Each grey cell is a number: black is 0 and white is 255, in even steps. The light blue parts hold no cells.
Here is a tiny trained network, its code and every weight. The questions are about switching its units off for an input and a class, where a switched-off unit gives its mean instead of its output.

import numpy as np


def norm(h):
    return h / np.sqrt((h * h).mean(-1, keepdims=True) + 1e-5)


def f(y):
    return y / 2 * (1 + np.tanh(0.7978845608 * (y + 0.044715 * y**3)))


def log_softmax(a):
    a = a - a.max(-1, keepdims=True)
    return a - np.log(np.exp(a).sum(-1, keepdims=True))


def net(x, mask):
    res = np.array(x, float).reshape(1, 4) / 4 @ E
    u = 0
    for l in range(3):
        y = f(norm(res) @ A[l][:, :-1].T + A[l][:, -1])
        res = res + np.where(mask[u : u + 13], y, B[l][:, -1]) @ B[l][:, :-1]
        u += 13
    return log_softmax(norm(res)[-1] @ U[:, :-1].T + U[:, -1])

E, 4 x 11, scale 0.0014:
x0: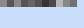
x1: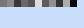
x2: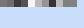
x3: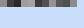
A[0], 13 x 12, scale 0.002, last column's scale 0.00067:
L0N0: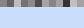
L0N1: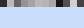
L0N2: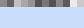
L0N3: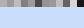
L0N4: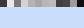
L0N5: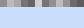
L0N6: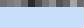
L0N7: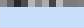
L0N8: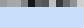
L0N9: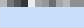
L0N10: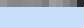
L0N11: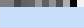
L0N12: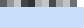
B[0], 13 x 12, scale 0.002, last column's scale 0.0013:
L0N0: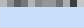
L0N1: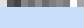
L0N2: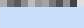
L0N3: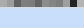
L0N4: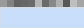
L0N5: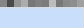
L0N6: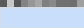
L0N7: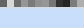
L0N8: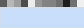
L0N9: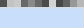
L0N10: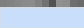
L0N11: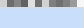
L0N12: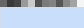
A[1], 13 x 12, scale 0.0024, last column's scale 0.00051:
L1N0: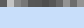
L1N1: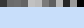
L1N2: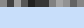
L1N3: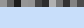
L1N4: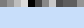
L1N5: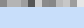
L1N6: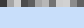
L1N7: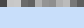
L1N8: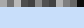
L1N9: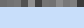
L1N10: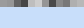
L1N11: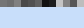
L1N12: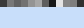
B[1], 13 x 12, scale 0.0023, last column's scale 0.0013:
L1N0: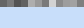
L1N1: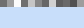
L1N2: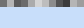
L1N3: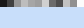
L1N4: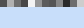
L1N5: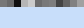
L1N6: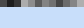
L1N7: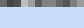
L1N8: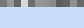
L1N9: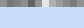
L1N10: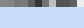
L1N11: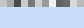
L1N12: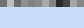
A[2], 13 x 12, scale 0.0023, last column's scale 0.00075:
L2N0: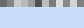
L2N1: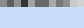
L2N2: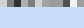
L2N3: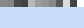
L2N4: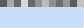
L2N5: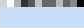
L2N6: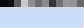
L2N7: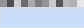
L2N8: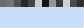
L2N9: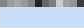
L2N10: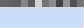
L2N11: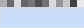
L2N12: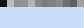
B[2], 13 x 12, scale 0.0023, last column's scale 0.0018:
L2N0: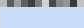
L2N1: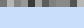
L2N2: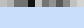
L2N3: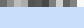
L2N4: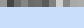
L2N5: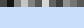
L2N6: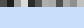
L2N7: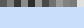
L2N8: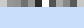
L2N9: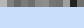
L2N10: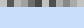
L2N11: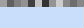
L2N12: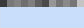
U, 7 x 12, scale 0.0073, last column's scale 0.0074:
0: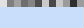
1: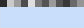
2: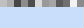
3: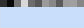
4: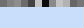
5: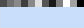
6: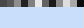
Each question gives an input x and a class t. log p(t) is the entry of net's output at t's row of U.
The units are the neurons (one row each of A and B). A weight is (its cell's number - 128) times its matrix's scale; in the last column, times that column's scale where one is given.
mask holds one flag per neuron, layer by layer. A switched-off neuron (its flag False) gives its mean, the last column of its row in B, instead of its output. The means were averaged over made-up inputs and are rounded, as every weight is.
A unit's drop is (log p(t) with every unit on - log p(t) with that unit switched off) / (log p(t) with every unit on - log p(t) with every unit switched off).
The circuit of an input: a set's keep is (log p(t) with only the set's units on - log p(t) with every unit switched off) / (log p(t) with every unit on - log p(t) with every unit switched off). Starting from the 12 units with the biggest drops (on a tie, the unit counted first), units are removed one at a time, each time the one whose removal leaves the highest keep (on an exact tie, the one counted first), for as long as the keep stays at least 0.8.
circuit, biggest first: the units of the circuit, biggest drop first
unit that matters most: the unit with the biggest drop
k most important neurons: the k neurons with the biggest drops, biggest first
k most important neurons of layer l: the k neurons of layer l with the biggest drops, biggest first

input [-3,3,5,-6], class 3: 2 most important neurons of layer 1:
[L1N6 L1N4]
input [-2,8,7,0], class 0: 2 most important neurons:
[L2N8 L0N8]
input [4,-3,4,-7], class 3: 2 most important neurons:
[L1N6 L0N8]
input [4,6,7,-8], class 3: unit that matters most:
L1N6
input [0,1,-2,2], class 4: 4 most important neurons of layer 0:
[L0N8 L0N7 L0N9 L0N11]
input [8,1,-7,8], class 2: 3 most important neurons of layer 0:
[L0N12 L0N9 L0N7]
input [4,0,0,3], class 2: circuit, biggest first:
[L1N11 L0N12]
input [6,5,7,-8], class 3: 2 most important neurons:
[L1N6 L0N8]
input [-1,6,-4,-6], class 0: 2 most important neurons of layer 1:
[L1N3 L1N12]
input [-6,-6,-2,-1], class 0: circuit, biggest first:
[L1N11 L2N0]
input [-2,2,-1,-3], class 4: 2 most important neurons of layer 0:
[L0N12 L0N11]
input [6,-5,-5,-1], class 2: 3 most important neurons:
[L1N11 L1N2 L0N11]
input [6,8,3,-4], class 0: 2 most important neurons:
[L2N8 L0N11]
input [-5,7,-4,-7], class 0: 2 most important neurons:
[L2N8 L1N3]
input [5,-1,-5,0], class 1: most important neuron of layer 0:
[L0N1]
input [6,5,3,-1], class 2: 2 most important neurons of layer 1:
[L1N11 L1N12]
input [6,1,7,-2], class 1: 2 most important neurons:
[L1N1 L0N7]
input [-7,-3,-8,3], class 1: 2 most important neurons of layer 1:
[L1N4 L1N11]
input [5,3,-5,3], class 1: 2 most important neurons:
[L1N4 L0N8]
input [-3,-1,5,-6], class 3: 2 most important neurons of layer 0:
[L0N8 L0N11]
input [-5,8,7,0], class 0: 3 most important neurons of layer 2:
[L2N8 L2N10 L2N3]
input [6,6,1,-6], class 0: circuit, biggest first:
[L2N8]
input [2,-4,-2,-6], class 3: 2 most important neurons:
[L1N6 L0N11]
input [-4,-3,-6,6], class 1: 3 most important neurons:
[L1N4 L0N12 L0N8]
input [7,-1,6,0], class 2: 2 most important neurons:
[L1N11 L0N8]
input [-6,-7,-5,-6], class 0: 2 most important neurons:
[L2N0 L1N11]
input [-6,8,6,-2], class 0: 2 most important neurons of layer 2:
[L2N8 L2N10]
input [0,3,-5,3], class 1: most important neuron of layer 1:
[L1N4]
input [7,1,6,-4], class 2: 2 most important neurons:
[L1N11 L0N8]
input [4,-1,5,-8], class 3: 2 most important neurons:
[L1N6 L0N8]
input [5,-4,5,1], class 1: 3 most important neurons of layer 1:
[L1N1 L1N12 L1N10]
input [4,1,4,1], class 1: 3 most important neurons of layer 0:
[L0N7 L0N9 L0N1]
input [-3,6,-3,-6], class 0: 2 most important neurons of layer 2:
[L2N8 L2N10]
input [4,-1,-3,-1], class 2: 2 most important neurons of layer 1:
[L1N11 L1N2]
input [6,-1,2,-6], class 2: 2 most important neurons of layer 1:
[L1N11 L1N3]
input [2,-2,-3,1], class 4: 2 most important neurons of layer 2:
[L2N11 L2N8]
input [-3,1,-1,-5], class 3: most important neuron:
[L1N11]
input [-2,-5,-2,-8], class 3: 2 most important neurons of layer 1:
[L1N6 L1N5]
